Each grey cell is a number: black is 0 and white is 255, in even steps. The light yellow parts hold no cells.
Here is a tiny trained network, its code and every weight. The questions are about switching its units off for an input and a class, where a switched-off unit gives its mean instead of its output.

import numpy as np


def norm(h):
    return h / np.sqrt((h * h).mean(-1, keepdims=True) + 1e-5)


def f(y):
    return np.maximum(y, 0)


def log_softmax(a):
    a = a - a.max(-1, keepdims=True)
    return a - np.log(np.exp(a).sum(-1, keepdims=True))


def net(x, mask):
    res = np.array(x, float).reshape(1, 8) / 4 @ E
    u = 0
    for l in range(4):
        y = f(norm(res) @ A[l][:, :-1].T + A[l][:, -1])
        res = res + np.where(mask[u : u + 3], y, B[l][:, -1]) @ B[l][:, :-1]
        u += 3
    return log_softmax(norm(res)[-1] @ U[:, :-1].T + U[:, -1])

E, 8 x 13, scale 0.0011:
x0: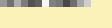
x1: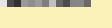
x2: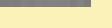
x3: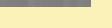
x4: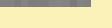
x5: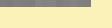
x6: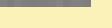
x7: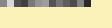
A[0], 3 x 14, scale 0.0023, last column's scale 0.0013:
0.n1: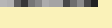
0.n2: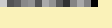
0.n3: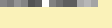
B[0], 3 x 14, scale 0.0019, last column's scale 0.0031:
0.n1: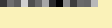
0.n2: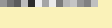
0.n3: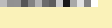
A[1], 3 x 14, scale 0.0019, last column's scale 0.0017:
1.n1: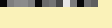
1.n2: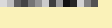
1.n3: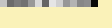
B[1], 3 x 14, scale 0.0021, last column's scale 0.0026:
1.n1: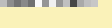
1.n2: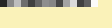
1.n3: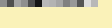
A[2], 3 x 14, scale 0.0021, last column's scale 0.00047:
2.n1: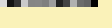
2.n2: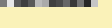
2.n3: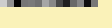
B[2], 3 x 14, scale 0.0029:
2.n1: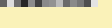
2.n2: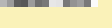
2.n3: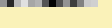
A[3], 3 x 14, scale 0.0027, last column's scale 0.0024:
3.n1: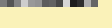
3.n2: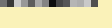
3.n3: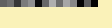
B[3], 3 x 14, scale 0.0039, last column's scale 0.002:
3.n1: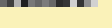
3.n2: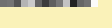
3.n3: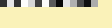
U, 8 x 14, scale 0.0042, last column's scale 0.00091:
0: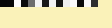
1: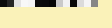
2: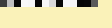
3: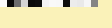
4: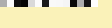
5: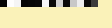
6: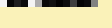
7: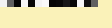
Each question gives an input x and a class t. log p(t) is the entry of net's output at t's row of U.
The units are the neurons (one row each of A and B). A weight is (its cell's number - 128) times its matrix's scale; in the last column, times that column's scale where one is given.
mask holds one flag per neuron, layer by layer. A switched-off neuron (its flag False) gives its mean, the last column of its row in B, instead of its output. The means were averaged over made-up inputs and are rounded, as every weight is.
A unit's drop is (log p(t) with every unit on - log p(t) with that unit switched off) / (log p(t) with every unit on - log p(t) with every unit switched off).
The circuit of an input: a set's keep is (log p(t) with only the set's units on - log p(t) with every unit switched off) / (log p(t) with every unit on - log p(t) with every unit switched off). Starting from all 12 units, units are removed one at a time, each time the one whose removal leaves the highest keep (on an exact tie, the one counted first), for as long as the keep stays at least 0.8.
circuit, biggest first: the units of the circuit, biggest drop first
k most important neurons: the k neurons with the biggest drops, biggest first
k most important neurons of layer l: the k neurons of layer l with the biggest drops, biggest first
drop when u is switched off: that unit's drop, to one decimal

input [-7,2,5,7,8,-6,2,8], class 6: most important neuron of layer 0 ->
(0.n3)
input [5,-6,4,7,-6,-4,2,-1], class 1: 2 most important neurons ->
(3.n2 2.n1)
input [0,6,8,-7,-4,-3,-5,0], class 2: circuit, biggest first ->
(0.n3 2.n1 3.n3)
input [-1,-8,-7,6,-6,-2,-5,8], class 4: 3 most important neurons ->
(0.n3 2.n2 1.n1)
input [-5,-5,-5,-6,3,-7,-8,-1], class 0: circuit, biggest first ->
(0.n3 2.n1 3.n1)
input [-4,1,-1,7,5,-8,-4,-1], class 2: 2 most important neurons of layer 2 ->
(2.n3 2.n2)
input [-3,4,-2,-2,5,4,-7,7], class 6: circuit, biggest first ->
(2.n3 3.n1)
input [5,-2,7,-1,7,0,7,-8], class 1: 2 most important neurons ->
(3.n2 2.n2)
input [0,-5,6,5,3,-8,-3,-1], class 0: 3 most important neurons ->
(0.n3 2.n2 2.n1)
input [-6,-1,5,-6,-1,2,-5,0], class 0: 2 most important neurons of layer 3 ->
(3.n1 3.n2)
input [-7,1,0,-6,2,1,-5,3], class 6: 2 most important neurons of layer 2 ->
(2.n3 2.n1)
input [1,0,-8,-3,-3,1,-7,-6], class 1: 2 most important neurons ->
(2.n2 0.n2)
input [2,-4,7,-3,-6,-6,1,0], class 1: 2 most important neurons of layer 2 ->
(2.n1 2.n2)
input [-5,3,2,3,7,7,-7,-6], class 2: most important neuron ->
(3.n3)
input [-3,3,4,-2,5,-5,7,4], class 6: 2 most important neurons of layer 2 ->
(2.n3 2.n2)
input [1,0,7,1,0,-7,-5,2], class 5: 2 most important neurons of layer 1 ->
(1.n2 1.n1)
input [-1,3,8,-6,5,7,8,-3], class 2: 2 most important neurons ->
(0.n3 3.n3)
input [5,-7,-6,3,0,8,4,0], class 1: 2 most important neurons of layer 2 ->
(2.n1 2.n2)
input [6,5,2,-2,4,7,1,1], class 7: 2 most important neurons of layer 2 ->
(2.n2 2.n3)
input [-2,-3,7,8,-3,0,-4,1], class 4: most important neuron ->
(2.n3)
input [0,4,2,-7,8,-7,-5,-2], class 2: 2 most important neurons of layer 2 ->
(2.n1 2.n2)
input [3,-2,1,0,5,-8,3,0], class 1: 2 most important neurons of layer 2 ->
(2.n1 2.n2)
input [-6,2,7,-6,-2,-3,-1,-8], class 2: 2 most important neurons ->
(3.n3 2.n3)
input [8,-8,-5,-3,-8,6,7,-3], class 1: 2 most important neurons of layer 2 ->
(2.n1 2.n2)
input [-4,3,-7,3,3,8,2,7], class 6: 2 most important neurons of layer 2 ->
(2.n3 2.n2)
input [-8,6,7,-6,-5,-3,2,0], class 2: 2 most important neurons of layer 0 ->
(0.n3 0.n1)
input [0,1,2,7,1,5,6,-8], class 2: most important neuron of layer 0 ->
(0.n3)
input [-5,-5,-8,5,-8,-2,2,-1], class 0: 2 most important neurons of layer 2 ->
(2.n2 2.n1)
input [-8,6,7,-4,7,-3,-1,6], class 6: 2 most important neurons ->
(2.n3 3.n1)
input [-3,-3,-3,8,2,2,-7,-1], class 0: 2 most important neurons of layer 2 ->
(2.n2 2.n1)
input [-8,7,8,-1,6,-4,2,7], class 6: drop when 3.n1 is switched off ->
0.2
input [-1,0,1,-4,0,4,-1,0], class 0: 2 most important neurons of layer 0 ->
(0.n2 0.n3)
